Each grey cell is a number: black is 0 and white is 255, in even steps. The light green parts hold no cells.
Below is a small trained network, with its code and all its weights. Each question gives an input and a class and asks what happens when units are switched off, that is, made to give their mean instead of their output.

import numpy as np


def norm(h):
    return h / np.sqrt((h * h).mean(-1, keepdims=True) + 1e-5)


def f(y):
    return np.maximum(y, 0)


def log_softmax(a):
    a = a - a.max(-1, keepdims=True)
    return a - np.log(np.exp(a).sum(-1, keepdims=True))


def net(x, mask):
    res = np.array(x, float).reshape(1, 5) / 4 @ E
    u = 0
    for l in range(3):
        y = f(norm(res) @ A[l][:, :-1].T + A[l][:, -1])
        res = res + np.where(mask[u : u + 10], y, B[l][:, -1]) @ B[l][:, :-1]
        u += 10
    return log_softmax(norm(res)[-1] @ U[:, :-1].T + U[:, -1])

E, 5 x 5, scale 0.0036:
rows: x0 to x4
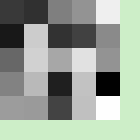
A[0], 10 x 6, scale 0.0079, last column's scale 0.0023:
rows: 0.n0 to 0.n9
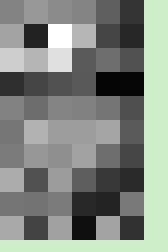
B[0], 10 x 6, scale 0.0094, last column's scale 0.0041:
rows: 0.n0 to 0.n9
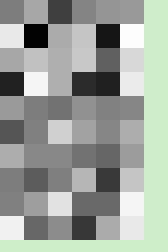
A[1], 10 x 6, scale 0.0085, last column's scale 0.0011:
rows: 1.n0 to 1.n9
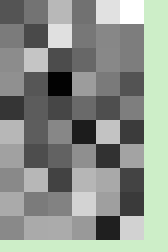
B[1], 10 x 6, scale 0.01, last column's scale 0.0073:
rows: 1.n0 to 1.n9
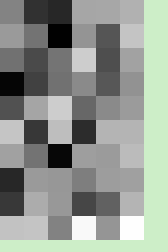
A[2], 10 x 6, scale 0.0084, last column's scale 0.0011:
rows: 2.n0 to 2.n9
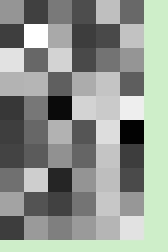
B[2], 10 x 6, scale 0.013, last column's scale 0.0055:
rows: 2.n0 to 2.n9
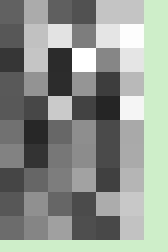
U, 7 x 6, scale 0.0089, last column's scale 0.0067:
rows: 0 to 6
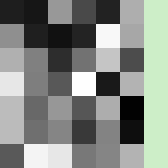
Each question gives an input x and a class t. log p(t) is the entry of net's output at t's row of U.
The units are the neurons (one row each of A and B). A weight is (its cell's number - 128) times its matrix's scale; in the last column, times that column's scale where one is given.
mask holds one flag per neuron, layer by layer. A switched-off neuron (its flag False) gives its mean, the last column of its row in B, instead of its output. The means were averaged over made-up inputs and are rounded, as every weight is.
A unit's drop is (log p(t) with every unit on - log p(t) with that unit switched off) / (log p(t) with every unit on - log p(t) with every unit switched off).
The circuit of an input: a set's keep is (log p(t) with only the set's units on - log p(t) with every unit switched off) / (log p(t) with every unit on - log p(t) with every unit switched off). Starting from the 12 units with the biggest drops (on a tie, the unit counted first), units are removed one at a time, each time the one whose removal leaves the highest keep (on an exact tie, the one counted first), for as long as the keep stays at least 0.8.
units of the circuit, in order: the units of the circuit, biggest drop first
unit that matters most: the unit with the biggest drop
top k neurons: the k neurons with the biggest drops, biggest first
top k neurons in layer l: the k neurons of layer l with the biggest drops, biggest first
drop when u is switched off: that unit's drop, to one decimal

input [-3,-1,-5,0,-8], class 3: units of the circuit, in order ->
[1.n9]
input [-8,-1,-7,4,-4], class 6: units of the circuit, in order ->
[0.n3, 2.n1]
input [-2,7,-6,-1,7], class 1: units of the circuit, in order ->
[1.n5, 0.n3]
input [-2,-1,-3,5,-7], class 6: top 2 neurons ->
[0.n3, 2.n1]
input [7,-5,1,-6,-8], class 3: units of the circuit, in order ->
[0.n1, 2.n2]
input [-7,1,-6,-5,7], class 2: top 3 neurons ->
[2.n2, 2.n4, 0.n2]
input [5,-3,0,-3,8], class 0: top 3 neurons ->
[2.n4, 0.n9, 0.n1]
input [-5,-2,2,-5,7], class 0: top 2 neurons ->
[0.n1, 1.n0]
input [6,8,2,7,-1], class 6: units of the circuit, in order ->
[2.n1, 0.n3]
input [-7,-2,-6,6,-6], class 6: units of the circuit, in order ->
[0.n3, 2.n1]
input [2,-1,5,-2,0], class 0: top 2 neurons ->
[2.n4, 0.n3]
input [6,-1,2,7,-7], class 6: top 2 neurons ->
[0.n3, 2.n1]
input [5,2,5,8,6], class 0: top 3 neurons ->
[0.n3, 0.n2, 0.n8]
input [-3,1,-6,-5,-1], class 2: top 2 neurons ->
[0.n9, 2.n2]
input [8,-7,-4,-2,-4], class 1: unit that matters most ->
0.n9
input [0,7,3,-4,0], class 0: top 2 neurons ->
[0.n9, 2.n4]
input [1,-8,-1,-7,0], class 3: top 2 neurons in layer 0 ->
[0.n1, 0.n2]
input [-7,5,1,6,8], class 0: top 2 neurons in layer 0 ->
[0.n3, 0.n8]
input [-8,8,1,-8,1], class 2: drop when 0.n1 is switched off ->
0.4
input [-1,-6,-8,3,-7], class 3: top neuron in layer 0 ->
[0.n1]
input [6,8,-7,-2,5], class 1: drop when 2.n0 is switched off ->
0.1
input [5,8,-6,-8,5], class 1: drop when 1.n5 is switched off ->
0.1
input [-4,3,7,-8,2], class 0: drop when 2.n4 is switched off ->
0.2
